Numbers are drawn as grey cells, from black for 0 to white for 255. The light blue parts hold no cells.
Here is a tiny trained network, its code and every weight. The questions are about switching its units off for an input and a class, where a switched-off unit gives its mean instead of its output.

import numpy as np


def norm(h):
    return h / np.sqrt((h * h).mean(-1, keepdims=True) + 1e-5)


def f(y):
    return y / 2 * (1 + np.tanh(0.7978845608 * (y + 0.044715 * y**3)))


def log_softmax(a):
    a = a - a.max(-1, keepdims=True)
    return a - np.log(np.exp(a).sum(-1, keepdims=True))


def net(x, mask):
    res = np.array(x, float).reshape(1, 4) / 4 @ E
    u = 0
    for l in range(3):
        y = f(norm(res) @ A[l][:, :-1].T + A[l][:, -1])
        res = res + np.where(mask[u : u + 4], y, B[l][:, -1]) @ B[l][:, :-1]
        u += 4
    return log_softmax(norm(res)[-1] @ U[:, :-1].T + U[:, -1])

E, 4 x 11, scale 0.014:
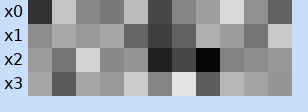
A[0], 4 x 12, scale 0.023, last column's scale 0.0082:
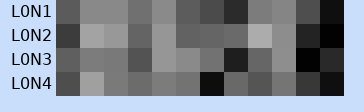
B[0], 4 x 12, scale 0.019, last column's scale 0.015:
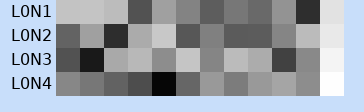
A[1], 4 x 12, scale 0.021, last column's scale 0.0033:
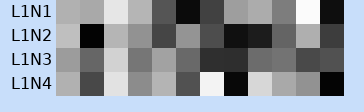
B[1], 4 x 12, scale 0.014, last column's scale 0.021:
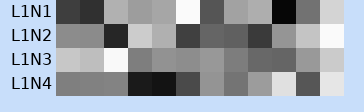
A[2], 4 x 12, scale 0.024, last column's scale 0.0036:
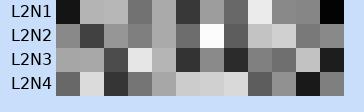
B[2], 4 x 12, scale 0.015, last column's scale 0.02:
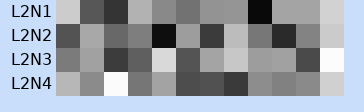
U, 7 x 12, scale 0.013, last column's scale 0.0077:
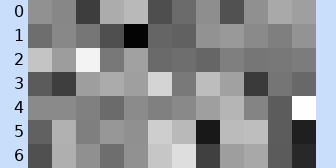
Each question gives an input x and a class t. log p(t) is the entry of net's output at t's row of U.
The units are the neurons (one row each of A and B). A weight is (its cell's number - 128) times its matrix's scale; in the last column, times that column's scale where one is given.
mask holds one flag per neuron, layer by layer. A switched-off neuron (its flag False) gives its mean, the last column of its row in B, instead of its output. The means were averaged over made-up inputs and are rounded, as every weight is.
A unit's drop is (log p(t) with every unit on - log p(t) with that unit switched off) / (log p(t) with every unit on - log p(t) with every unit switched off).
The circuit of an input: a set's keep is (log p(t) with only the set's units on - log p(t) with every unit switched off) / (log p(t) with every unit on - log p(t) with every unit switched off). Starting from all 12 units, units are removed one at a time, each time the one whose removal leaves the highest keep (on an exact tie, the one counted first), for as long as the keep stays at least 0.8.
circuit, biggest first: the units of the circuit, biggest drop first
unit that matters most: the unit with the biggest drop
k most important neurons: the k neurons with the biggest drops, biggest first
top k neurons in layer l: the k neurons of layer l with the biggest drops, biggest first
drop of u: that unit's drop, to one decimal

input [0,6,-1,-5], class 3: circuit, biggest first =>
[L1N1]
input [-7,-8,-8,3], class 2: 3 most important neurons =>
[L2N4; L1N1; L0N4]
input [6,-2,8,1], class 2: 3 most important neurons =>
[L0N1; L1N3; L1N2]
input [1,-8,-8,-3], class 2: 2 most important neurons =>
[L2N4; L1N1]
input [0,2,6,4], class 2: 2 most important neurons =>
[L1N3; L0N4]
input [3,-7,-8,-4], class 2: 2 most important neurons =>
[L2N4; L1N1]
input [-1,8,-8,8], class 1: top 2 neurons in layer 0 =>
[L0N2; L0N1]
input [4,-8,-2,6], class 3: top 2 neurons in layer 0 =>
[L0N3; L0N4]
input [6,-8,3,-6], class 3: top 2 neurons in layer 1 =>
[L1N4; L1N2]
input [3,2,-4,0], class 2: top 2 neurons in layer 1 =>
[L1N2; L1N4]
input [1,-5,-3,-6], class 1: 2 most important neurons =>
[L0N4; L1N1]
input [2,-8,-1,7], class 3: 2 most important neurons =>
[L0N3; L0N4]
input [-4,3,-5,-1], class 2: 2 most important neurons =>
[L0N3; L0N4]
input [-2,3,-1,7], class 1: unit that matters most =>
L1N4
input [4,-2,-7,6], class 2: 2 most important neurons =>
[L2N4; L0N4]
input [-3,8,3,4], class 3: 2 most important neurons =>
[L1N1; L0N1]
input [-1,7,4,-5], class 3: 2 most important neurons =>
[L1N1; L1N4]
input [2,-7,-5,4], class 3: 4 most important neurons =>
[L0N3; L0N1; L1N4; L0N4]
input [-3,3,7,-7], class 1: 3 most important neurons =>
[L0N4; L2N4; L0N3]
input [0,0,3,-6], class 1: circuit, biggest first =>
[L0N4]
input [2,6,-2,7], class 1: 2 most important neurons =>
[L1N4; L0N2]
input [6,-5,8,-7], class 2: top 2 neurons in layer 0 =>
[L0N1; L0N3]
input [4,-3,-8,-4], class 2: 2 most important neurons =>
[L2N4; L1N2]
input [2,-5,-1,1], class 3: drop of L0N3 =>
0.7
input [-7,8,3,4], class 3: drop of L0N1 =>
0.2
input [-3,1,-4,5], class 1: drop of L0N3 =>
0.1
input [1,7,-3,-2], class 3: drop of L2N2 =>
0.0
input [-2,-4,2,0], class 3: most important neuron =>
[L0N3]
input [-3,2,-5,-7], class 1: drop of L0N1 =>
0.1
